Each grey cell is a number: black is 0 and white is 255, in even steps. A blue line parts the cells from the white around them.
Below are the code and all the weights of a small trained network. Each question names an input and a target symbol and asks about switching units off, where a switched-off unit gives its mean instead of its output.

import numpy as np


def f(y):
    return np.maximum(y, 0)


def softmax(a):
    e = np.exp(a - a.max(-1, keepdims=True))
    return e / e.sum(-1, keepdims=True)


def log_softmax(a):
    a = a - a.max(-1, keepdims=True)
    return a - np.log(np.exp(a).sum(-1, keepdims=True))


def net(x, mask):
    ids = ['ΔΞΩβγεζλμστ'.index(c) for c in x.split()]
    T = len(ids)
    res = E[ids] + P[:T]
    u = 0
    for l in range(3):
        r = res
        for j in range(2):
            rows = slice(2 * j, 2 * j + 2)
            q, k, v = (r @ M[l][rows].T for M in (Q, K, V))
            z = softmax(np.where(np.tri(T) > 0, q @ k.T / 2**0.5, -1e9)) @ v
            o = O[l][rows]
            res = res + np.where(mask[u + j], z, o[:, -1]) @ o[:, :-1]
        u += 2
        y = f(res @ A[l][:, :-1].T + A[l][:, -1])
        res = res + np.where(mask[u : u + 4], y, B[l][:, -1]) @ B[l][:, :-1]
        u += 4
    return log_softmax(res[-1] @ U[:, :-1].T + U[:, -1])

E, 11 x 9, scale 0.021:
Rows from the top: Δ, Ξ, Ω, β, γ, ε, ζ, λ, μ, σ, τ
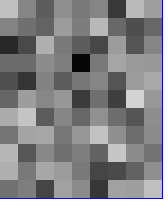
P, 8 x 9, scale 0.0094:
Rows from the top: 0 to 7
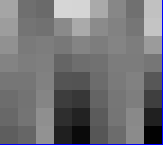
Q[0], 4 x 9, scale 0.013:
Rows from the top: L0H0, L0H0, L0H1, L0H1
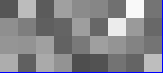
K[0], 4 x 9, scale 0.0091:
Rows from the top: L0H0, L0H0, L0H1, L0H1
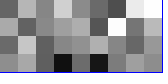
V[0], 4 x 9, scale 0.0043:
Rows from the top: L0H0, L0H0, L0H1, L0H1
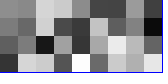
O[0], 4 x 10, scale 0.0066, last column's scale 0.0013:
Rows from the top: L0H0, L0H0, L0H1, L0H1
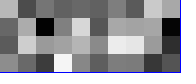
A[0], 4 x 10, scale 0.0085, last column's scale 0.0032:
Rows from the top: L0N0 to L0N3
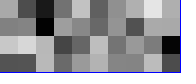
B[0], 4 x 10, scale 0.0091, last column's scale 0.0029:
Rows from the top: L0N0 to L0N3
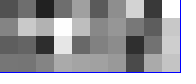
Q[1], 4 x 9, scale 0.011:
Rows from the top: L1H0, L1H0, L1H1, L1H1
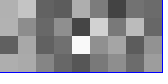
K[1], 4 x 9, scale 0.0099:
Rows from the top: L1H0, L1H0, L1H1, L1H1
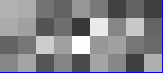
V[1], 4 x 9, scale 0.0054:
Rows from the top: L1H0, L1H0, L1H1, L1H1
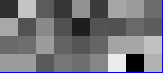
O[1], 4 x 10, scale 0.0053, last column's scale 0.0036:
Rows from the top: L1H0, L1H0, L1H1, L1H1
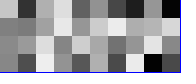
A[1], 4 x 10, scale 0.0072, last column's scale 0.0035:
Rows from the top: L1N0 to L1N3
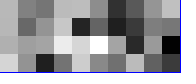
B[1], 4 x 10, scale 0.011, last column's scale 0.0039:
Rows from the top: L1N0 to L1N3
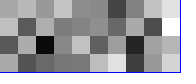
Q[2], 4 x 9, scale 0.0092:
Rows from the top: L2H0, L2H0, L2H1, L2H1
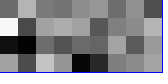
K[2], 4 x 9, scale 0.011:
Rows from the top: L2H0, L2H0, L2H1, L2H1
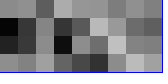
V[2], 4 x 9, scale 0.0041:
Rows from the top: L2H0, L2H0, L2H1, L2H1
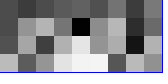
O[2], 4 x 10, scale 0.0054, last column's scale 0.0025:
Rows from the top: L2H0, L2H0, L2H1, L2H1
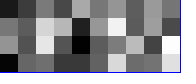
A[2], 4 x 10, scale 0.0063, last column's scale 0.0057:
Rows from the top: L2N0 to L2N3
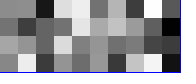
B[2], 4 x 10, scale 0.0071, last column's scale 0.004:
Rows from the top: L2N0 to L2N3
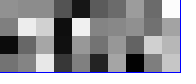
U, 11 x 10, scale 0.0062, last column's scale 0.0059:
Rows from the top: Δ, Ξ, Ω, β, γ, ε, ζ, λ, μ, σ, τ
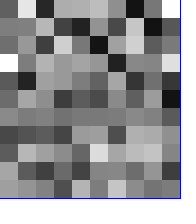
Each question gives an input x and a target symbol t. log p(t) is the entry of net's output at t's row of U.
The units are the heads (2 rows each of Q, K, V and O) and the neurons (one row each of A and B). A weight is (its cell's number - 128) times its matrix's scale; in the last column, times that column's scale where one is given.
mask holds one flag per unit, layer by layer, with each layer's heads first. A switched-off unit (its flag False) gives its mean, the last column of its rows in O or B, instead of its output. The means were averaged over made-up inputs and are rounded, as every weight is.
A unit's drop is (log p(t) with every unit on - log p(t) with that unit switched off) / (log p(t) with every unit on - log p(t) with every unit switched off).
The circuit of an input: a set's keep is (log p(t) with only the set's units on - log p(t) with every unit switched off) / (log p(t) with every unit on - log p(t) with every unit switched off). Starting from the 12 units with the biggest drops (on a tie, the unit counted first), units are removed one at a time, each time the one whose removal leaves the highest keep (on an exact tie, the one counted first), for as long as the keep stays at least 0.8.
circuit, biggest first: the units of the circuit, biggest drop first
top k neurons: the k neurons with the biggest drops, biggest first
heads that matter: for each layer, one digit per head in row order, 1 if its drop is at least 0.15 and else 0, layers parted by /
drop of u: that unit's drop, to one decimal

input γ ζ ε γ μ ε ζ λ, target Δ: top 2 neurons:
[L0N2 L1N2]
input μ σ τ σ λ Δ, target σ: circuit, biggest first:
[L1N3 L1H1 L0N0 L2N0]
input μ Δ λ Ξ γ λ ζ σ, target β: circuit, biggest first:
[L2H1 L1N1]
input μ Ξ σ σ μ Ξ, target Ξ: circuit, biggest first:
[L2H1 L1N2]
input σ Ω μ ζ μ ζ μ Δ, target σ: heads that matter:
10 / 01 / 00
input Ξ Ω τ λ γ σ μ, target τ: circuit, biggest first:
[L0H0 L2N1 L1N3 L0N0]
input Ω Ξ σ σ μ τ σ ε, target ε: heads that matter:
10 / 01 / 00
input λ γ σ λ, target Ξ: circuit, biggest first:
[L2H1 L1N2]
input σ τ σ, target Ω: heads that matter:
11 / 10 / 01
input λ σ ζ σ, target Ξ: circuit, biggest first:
[L1H1 L0N2]
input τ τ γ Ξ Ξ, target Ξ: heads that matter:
01 / 00 / 01
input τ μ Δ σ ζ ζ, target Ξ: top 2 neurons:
[L1N2 L0N1]
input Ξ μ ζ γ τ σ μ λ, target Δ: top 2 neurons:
[L0N2 L1N0]
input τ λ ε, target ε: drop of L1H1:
0.5
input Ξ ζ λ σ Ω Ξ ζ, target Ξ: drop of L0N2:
0.2
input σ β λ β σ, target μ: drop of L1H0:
0.2
